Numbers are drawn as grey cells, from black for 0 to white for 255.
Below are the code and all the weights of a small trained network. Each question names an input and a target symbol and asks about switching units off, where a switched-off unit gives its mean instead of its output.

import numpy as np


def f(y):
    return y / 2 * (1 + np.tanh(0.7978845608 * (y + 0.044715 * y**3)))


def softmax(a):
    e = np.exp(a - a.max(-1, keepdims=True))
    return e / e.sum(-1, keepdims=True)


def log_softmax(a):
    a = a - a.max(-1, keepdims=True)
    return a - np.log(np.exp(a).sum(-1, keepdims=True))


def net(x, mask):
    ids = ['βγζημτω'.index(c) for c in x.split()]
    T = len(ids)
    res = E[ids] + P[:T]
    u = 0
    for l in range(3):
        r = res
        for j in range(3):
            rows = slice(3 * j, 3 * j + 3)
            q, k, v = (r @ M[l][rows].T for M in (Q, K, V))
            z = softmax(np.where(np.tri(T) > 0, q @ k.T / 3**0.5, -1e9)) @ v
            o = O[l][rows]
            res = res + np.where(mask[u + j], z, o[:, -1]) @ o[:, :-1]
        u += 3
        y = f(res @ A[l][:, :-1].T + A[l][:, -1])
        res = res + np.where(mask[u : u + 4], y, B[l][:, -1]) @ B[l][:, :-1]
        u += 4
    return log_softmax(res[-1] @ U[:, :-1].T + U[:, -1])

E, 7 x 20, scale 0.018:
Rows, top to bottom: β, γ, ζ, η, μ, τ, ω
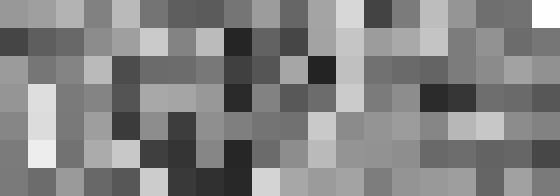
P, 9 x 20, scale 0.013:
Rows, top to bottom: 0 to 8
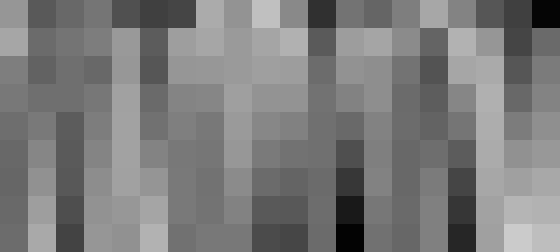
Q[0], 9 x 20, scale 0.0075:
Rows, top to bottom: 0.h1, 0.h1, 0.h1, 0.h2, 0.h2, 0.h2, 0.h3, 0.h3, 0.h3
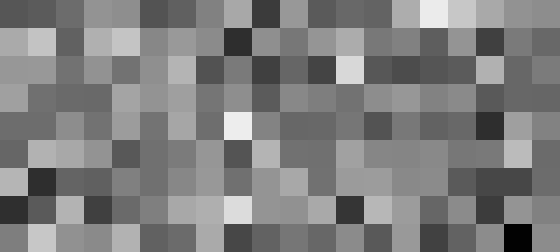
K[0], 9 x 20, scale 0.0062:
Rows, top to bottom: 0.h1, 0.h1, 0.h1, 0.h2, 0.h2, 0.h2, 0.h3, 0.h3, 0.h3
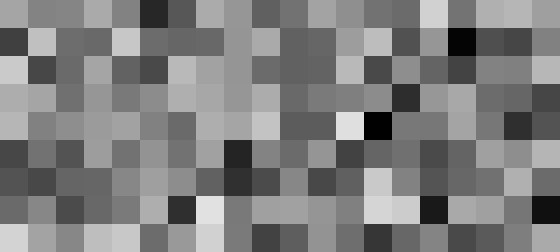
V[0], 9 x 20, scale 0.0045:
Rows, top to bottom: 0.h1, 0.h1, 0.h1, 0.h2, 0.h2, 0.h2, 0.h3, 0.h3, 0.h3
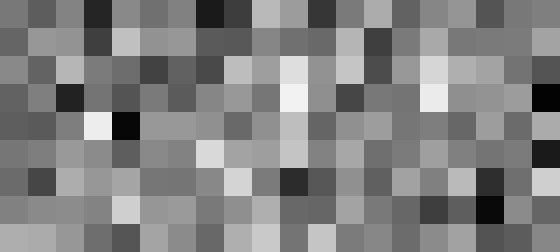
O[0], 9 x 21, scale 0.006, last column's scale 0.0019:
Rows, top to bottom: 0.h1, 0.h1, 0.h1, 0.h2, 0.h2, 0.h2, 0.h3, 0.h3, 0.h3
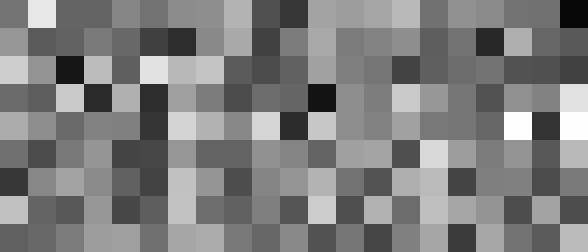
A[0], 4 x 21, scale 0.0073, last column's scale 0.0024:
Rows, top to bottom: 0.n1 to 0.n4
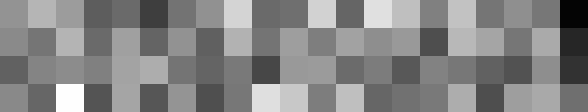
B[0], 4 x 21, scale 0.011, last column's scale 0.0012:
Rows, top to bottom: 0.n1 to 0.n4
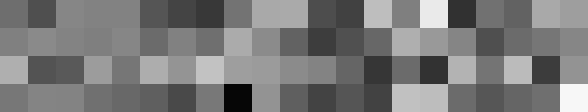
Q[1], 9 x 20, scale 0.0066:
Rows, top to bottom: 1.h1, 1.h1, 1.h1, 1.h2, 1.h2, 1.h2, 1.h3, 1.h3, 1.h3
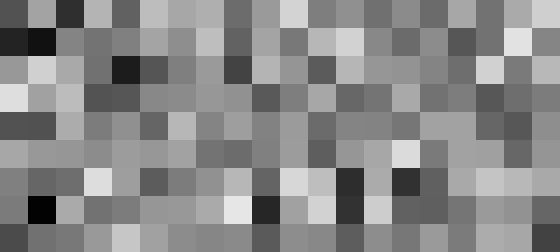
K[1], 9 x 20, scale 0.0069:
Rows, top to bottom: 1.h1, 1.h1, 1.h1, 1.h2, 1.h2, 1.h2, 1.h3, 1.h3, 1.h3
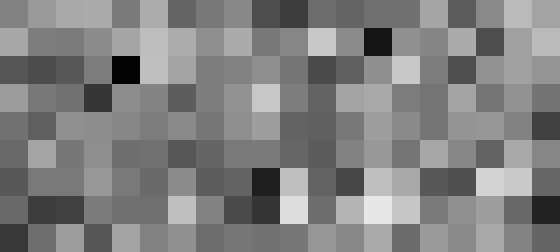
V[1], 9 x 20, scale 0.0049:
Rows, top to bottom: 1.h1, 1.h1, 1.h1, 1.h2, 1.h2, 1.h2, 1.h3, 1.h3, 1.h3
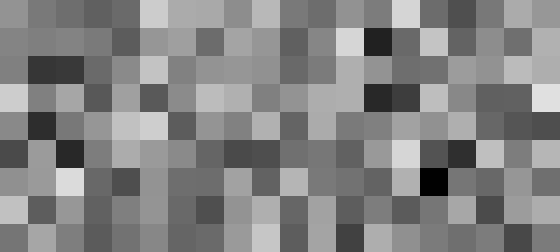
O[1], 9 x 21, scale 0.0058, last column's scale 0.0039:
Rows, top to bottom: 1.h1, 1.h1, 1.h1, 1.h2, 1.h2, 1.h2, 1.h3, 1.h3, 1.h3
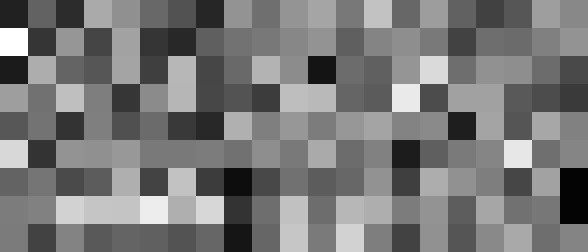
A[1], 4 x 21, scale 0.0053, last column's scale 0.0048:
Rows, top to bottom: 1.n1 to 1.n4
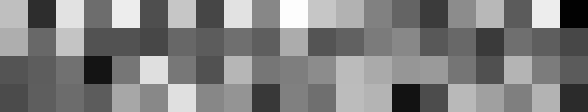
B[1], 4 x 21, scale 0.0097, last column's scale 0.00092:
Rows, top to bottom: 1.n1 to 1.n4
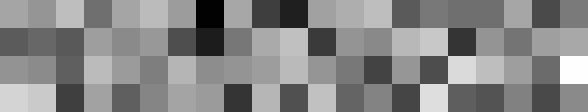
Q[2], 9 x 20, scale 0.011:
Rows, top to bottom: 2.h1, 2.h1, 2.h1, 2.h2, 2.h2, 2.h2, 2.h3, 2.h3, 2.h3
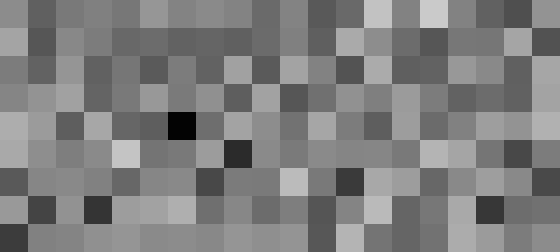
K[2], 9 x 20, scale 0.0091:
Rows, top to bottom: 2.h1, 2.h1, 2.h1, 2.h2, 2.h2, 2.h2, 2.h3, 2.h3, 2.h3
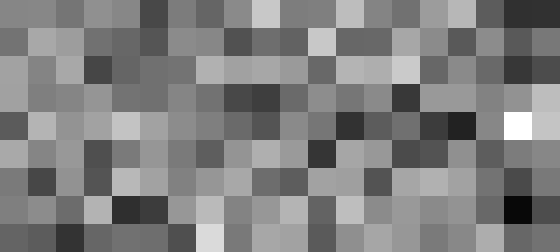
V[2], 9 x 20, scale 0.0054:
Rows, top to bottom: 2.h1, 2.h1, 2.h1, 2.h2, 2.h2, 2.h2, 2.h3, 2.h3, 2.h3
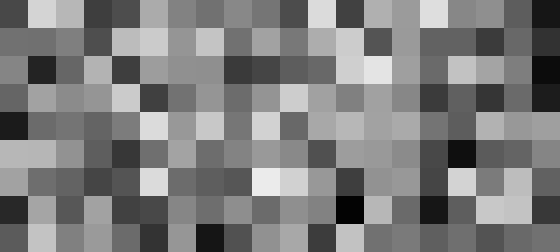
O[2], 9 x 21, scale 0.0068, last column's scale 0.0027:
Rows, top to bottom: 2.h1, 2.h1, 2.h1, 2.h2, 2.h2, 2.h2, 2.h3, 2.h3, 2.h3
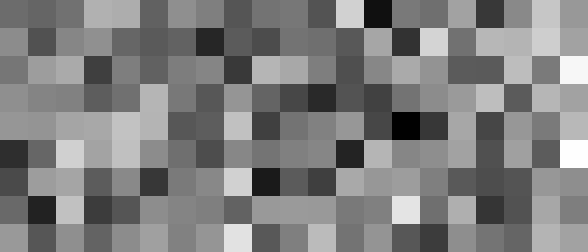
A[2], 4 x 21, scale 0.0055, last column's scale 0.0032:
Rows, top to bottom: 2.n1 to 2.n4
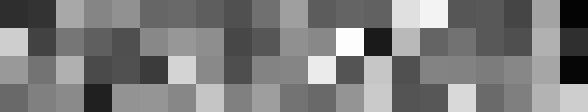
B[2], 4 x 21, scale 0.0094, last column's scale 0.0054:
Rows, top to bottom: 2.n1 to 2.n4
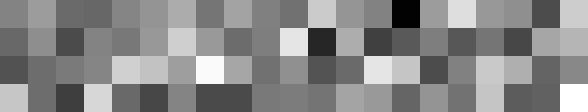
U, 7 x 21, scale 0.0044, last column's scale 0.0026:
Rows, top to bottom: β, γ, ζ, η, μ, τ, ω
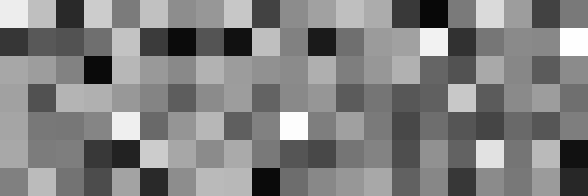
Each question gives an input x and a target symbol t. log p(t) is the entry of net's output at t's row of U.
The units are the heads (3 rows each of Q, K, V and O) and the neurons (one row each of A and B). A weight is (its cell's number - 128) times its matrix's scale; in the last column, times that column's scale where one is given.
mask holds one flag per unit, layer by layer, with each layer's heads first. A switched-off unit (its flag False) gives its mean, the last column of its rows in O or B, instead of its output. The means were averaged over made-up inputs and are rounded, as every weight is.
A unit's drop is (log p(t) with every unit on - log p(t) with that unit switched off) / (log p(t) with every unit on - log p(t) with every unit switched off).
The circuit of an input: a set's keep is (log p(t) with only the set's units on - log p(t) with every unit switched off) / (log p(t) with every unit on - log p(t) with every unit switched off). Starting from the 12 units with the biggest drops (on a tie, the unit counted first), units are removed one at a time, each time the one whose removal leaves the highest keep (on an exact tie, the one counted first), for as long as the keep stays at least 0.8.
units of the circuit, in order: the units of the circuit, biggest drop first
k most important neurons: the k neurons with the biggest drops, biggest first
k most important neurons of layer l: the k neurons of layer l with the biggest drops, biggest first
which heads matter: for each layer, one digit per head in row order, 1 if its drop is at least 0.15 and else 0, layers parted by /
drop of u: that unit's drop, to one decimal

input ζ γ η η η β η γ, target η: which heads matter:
000 / 100 / 010
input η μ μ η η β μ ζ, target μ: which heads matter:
001 / 010 / 101
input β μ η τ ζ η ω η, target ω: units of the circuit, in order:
(2.h3)
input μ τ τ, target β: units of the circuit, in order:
(1.h1 0.h3)
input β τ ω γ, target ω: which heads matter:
101 / 100 / 001
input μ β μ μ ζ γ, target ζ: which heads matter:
100 / 100 / 000
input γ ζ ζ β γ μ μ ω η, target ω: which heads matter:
001 / 000 / 001
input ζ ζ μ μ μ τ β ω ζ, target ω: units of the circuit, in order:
(0.n4 2.h3 0.h3)
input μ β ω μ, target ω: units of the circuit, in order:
(2.h3 0.h3)
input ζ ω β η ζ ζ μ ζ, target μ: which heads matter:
000 / 000 / 101
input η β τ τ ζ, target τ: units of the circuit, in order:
(2.h2 2.h3)
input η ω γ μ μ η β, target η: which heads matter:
000 / 000 / 010
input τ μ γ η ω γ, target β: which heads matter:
000 / 001 / 010
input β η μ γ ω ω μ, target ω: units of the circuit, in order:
(2.h3)
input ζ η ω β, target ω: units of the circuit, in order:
(2.h3 0.h3)
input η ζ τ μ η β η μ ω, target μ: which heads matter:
000 / 000 / 100
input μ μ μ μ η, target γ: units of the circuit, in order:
(0.h1 0.n4)
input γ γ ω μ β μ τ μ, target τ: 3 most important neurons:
(0.n4 2.n2 2.n1)
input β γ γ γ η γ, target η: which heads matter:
101 / 100 / 010
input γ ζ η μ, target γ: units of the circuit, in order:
(0.n1)
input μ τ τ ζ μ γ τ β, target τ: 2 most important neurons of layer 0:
(0.n4 0.n3)
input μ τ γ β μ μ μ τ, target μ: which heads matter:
101 / 000 / 101
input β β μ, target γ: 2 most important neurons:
(0.n1 1.n1)
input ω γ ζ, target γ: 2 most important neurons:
(0.n4 0.n2)
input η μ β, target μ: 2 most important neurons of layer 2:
(2.n2 2.n1)
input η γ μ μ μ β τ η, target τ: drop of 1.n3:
0.0
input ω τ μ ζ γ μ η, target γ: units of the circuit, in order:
(0.h1)
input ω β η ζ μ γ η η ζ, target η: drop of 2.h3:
0.2
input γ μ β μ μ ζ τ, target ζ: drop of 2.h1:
0.2
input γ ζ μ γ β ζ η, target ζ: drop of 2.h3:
0.1
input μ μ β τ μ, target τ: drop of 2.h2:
0.8
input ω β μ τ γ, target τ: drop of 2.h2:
0.7
